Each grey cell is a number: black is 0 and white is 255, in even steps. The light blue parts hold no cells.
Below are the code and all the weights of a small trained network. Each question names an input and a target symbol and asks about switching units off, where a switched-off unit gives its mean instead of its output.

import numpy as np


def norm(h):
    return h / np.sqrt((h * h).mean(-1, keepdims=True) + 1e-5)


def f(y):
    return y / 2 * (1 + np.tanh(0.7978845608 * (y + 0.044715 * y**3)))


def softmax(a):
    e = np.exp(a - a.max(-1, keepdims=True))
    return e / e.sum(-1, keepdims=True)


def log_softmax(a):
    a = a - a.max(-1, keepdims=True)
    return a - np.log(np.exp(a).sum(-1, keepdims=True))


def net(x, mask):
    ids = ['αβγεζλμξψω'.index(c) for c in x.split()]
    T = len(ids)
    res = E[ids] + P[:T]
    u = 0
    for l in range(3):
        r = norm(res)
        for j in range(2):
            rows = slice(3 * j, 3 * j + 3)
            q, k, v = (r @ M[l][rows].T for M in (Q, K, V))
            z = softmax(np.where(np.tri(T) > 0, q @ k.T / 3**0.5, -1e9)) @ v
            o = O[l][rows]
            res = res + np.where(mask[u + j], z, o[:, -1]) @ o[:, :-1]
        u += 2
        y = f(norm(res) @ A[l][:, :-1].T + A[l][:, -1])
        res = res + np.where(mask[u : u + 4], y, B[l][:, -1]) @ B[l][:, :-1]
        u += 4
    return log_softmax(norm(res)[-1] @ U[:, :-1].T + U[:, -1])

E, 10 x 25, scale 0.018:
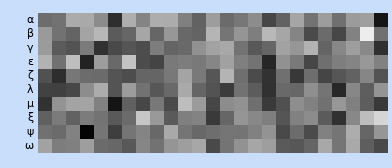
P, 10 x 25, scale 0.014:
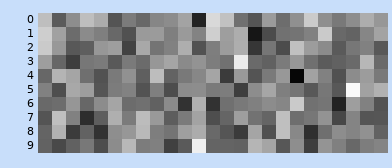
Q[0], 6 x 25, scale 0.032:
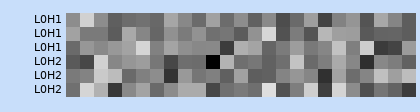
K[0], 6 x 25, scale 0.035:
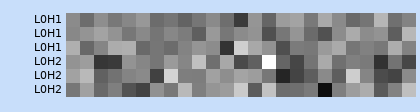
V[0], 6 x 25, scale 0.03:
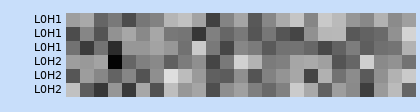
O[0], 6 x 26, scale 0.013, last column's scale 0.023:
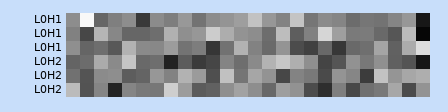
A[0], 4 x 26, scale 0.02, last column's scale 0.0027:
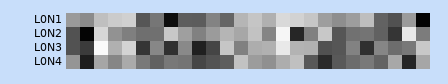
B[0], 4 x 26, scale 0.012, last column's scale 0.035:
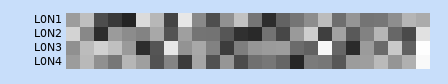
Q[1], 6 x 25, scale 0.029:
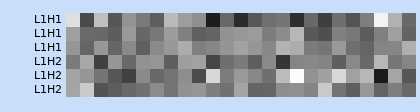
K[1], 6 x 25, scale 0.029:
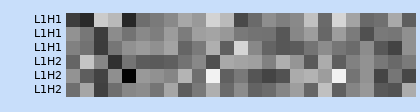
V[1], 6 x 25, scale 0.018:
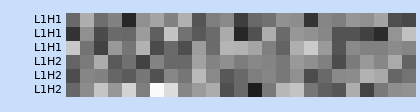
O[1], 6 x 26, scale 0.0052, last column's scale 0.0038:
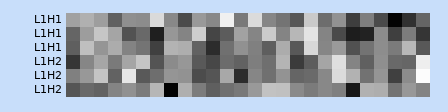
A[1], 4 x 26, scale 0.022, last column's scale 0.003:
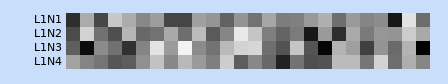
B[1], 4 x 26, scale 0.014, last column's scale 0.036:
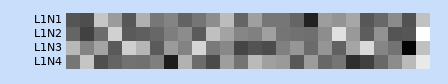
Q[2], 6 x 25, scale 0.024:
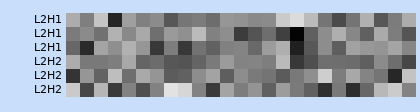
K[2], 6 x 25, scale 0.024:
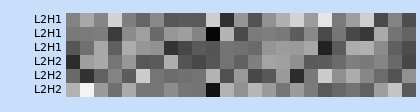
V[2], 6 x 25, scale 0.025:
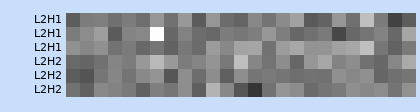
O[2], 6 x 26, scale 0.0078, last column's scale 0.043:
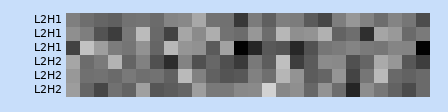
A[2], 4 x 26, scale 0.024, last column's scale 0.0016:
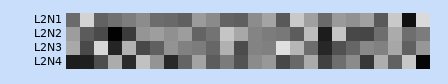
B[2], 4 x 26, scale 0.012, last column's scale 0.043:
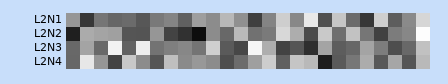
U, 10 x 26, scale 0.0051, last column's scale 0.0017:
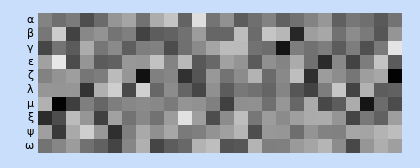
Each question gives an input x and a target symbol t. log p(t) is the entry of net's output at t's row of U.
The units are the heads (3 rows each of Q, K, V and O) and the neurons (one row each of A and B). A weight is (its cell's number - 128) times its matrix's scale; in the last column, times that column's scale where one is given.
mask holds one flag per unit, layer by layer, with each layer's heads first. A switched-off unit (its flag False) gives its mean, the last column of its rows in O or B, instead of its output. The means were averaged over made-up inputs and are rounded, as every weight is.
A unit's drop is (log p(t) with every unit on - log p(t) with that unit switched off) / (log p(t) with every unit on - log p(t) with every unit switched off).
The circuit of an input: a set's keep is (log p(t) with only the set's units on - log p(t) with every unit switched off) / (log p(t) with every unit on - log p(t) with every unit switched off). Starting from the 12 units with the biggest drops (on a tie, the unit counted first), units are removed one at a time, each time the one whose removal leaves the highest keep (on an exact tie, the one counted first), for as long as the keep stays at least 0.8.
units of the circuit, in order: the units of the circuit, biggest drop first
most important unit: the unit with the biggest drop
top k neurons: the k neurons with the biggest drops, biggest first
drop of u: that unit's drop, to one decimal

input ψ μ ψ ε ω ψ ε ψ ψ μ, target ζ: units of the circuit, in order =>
L0H2
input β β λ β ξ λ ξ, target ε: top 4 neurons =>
L0N2, L2N3, L1N2, L1N1
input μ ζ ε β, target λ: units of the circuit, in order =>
L0H1, L2N4
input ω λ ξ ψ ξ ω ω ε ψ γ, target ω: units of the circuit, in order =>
L0H2, L2N2
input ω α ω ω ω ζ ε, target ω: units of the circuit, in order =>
L0H2, L2N2
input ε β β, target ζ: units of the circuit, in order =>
L0H2, L0N1
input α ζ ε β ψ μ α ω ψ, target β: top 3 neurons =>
L0N3, L2N4, L2N1
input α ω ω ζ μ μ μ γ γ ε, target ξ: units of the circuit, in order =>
L0H2, L1N1
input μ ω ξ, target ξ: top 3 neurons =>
L1N1, L0N2, L1N4
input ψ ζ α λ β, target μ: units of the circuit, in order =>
L0H1, L0N2
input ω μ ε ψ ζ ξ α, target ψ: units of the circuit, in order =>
L0H2, L0N3
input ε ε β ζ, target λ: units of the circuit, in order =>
L0H1, L2N4
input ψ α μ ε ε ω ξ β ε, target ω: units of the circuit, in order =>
L2N2, L0H2
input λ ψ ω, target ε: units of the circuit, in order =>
L0H2
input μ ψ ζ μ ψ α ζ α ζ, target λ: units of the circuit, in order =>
L2N4, L0H1
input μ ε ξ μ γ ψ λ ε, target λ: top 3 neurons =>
L0N4, L2N2, L1N4
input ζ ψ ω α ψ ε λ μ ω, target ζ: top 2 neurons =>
L0N1, L0N3
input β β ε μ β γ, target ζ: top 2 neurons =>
L0N1, L1N2
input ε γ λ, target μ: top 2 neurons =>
L0N2, L2N2
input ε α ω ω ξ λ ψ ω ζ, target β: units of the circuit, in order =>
L0H1
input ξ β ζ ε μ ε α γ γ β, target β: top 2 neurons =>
L0N3, L1N4
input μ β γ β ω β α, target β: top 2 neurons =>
L2N1, L1N1
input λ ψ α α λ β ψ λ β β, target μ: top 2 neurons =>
L0N2, L0N3
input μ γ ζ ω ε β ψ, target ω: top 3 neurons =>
L2N2, L2N3, L0N3
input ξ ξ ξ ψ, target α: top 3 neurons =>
L1N3, L0N3, L0N4
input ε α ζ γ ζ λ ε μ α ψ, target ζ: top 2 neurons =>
L0N1, L2N3
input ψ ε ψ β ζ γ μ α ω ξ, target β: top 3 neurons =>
L0N3, L2N4, L2N1
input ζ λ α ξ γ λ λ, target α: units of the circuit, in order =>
L0H2
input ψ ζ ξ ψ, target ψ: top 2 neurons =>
L0N3, L2N2
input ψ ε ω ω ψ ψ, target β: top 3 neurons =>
L0N3, L2N1, L1N1
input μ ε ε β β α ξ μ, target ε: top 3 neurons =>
L0N2, L2N3, L1N2
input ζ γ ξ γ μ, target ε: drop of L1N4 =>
-0.2
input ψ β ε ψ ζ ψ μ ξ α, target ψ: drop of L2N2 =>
0.1
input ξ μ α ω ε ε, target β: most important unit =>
L0H1
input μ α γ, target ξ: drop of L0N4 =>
0.0
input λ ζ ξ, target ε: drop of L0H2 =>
0.2
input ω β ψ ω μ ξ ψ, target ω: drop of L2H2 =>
0.2
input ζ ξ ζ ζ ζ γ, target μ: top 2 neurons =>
L1N4, L0N4
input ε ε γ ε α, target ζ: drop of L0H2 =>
0.5
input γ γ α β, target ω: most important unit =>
L0H1
